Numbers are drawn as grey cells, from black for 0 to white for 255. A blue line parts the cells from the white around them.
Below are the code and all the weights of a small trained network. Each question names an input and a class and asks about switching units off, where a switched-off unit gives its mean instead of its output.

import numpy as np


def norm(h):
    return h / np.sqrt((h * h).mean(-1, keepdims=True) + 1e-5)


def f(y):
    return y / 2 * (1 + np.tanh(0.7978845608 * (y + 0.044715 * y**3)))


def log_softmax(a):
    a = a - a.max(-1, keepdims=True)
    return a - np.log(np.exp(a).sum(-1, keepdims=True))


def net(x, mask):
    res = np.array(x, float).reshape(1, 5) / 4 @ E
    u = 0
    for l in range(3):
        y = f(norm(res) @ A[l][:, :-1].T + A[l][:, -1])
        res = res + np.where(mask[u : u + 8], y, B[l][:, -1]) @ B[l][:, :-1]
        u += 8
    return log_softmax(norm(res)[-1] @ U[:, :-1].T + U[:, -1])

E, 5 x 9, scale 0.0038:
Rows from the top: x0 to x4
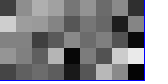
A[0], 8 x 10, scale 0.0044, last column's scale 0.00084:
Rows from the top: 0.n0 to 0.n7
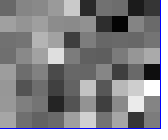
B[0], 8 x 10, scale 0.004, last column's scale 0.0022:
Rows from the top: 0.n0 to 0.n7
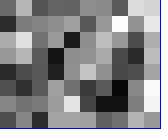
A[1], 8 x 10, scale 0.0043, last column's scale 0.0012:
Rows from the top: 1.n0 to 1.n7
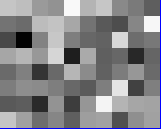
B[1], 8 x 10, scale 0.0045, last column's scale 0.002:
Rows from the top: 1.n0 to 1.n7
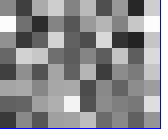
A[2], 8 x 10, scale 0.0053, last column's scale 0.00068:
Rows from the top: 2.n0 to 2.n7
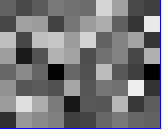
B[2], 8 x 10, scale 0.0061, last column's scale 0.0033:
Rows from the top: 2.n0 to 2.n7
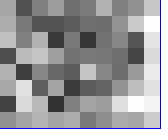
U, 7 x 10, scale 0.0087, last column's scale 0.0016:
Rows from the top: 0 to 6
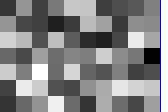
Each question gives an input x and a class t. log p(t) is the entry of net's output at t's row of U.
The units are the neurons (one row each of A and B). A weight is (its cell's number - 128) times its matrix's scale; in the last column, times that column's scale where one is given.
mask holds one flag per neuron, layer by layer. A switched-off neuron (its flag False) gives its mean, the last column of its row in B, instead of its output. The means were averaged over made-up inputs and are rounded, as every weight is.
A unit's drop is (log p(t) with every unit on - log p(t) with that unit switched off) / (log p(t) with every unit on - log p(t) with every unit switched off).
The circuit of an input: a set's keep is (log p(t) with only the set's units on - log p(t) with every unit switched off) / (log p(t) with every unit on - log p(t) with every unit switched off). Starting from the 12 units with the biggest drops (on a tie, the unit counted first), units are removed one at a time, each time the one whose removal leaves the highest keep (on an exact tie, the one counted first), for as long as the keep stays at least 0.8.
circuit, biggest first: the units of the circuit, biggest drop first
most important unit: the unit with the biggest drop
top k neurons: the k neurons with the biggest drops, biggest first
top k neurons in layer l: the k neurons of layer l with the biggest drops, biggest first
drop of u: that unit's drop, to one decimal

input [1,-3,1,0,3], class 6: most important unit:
1.n6
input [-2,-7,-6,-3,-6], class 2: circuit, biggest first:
(2.n5, 2.n6)
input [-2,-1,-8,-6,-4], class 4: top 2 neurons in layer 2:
(2.n2, 2.n1)
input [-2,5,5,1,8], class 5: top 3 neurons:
(2.n6, 1.n3, 0.n5)
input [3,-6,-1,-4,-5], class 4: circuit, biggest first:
(2.n2, 1.n0)
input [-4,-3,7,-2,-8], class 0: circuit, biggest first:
(1.n4, 2.n1)
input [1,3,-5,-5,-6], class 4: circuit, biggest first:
(1.n0, 2.n2)
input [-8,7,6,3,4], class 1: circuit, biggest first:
(0.n4, 2.n4)
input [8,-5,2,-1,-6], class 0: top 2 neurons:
(0.n7, 0.n0)
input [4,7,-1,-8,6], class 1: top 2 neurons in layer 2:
(2.n4, 2.n1)
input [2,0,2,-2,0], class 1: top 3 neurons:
(2.n3, 0.n4, 2.n1)
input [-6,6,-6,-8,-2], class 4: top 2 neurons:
(1.n0, 0.n5)
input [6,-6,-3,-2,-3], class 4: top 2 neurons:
(2.n2, 0.n1)
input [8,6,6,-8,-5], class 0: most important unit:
0.n0
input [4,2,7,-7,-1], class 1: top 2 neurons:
(2.n1, 2.n4)
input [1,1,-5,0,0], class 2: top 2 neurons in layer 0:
(0.n5, 0.n6)
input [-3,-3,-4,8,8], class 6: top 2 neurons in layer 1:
(1.n2, 1.n6)
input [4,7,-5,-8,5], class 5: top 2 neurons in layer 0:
(0.n2, 0.n5)
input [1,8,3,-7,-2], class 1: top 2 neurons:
(0.n4, 2.n1)
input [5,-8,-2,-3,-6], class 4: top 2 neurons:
(2.n2, 0.n1)
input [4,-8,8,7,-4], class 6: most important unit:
1.n2
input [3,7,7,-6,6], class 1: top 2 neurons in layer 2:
(2.n4, 2.n1)
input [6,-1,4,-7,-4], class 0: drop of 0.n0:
0.4
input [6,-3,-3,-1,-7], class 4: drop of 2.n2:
0.2
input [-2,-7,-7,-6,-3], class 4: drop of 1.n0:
0.3
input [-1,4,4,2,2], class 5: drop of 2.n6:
0.2
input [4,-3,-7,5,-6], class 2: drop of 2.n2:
0.0
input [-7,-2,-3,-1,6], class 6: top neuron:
(1.n6)
